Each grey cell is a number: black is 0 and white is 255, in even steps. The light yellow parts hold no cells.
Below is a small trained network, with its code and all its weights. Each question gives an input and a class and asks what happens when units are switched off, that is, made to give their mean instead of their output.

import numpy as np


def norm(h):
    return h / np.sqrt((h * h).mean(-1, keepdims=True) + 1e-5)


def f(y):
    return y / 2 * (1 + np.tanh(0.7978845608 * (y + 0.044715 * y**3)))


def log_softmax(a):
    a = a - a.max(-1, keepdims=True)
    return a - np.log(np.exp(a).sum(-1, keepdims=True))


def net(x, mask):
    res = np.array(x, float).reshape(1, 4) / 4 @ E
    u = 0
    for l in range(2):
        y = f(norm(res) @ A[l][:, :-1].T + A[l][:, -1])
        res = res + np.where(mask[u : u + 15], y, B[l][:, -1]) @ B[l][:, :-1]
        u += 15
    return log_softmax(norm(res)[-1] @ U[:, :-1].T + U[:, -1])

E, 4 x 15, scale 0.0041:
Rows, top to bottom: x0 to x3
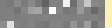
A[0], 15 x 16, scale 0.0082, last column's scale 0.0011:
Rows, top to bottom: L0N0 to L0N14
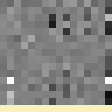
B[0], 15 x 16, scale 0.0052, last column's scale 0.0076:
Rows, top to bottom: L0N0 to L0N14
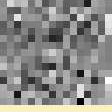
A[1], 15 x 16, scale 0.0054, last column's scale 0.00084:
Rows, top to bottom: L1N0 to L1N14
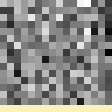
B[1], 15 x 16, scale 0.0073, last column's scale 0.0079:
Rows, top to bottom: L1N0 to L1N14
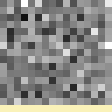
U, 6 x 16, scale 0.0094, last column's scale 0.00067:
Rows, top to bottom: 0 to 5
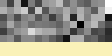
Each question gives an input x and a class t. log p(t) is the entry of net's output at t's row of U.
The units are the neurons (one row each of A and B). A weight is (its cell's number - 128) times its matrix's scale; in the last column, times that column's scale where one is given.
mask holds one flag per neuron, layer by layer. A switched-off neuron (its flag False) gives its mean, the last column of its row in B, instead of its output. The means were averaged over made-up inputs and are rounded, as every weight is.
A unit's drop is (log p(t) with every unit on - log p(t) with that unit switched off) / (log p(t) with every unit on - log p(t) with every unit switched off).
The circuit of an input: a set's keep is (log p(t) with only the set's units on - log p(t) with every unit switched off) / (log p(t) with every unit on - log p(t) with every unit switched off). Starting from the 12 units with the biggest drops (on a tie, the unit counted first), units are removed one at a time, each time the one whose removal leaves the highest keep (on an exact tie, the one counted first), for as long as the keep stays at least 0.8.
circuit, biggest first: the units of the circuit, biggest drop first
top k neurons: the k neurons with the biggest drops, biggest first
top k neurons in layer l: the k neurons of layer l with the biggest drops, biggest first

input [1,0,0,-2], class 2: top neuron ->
[L0N2]
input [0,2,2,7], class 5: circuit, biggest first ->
[L0N2 L0N13]
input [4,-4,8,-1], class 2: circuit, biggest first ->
[L0N11 L0N3 L1N12]
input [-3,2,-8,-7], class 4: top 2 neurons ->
[L0N11 L1N6]
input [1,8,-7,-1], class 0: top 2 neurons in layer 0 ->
[L0N3 L0N11]
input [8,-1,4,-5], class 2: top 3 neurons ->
[L0N2 L0N11 L0N12]
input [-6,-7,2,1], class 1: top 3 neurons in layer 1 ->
[L1N0 L1N6 L1N4]
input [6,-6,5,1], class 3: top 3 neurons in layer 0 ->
[L0N13 L0N14 L0N3]
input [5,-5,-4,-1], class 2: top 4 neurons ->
[L0N11 L0N3 L1N12 L1N6]
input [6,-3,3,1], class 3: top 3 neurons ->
[L0N13 L1N6 L1N0]
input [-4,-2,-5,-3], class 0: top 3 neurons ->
[L0N11 L1N2 L1N13]
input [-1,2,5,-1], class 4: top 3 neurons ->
[L0N11 L1N6 L1N8]
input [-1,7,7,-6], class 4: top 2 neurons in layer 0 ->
[L0N2 L0N11]
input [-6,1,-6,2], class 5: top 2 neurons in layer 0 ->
[L0N4 L0N13]
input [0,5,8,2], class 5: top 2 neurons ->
[L0N2 L0N12]
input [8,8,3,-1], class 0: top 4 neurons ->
[L0N11 L1N2 L1N13 L1N6]
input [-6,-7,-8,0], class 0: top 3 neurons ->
[L1N2 L0N11 L1N13]
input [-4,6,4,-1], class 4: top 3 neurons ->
[L0N11 L1N6 L1N14]
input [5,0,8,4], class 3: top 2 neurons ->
[L0N2 L0N12]
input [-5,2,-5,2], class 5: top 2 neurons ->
[L0N4 L0N13]
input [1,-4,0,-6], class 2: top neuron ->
[L0N3]
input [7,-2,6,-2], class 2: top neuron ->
[L0N11]
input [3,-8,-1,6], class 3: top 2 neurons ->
[L0N3 L0N14]
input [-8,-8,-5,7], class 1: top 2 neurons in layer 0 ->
[L0N2 L0N12]
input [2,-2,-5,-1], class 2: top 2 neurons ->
[L0N11 L1N12]
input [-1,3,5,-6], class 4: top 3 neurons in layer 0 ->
[L0N2 L0N11 L0N13]
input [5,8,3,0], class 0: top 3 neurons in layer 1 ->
[L1N2 L1N13 L1N6]
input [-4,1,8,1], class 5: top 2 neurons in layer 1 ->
[L1N6 L1N0]
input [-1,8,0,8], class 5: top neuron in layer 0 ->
[L0N2]
